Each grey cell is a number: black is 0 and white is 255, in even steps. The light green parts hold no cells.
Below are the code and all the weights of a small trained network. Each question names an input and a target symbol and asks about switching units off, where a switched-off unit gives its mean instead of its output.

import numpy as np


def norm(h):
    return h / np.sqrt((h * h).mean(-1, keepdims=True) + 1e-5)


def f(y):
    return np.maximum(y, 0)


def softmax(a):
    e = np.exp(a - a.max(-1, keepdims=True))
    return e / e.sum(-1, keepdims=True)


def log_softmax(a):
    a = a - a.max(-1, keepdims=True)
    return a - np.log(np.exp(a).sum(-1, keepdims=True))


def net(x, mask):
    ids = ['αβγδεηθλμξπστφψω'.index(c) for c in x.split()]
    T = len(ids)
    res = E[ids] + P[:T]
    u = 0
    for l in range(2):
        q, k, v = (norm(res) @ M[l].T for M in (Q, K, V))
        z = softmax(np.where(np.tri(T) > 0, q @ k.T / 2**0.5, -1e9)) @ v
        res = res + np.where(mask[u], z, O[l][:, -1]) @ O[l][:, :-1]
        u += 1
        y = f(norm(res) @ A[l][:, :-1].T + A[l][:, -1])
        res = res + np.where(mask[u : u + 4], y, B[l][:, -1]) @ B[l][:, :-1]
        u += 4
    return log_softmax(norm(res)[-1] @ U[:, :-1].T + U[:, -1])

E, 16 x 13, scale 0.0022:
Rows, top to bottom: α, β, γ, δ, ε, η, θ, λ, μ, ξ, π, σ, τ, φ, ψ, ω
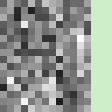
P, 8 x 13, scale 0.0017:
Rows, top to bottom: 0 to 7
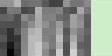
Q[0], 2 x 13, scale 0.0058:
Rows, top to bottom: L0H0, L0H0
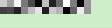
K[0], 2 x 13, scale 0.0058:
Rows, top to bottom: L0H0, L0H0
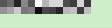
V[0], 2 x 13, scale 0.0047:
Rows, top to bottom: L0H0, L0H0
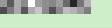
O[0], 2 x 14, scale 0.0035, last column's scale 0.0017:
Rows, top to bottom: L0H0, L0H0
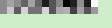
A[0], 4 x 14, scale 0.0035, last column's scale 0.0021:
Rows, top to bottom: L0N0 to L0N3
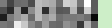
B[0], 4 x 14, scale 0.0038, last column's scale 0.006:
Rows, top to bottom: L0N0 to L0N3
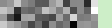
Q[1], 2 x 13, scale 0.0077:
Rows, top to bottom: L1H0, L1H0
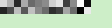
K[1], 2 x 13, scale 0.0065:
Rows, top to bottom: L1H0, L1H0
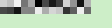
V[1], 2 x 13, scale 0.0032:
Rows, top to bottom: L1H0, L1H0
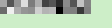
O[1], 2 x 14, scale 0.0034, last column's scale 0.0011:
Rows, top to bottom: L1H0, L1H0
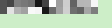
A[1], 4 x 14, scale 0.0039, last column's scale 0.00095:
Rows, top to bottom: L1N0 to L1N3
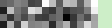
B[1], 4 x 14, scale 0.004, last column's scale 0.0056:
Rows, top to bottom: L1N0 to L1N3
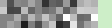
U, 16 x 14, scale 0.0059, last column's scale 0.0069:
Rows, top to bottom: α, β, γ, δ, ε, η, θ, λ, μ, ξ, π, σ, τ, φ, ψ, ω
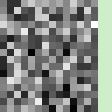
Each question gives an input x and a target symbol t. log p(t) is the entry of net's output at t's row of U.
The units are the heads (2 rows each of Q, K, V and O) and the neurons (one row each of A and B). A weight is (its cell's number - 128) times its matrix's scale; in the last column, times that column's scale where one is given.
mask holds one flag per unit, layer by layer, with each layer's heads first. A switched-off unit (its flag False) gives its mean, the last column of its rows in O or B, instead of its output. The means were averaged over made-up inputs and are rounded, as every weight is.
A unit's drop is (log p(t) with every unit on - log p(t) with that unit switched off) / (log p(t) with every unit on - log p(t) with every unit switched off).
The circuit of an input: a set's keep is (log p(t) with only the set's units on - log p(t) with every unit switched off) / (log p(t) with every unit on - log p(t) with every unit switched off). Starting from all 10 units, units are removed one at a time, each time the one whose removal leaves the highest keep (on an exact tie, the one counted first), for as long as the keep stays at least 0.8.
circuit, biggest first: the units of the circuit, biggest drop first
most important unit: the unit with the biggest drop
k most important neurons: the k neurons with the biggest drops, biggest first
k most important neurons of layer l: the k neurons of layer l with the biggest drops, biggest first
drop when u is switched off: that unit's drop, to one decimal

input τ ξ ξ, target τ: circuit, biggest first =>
L1H0, L1N2, L1N1
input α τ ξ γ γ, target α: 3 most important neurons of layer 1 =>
L1N2, L1N1, L1N0
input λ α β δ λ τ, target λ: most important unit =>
L0N0
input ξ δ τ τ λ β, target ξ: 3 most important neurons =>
L1N2, L0N1, L1N1
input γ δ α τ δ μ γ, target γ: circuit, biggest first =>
L0H0, L0N1, L1H0, L0N0
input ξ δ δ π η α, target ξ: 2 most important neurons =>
L1N2, L0N1
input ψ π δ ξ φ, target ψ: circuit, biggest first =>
L1H0, L0N0
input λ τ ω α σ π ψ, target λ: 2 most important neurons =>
L0N0, L1N2
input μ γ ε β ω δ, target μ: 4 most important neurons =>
L1N3, L0N1, L0N0, L1N1
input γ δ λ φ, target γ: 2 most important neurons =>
L0N1, L0N0
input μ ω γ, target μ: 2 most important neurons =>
L1N3, L0N1
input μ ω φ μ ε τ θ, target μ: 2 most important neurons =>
L1N3, L0N1
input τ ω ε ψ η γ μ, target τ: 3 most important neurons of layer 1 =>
L1N1, L1N2, L1N3
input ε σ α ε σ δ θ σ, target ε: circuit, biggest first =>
L0H0
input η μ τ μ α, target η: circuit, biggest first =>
L1H0, L1N0, L0N0
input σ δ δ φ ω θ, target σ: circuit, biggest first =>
L1H0, L0H0, L0N0
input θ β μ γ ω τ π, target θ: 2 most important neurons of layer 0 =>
L0N0, L0N1
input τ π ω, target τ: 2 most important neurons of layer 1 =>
L1N1, L1N2
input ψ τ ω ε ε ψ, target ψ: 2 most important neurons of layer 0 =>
L0N0, L0N1
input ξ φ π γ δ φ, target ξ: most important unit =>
L1H0
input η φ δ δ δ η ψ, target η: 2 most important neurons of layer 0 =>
L0N1, L0N0
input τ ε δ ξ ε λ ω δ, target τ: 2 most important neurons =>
L0N0, L1N2
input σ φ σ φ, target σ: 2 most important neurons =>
L0N0, L1N1
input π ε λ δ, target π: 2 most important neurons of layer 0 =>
L0N1, L0N0
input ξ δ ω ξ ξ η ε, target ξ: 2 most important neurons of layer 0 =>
L0N1, L0N0
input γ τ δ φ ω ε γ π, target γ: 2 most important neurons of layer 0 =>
L0N1, L0N0
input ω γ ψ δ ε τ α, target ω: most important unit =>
L0H0
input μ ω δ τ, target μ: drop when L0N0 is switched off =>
0.1
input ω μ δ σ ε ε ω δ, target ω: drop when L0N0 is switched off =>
0.0
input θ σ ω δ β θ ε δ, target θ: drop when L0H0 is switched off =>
0.9
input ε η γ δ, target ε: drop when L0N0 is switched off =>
0.2
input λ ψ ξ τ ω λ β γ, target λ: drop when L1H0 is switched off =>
0.5
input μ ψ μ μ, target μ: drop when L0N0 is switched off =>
0.1
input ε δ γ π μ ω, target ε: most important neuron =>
L0N0
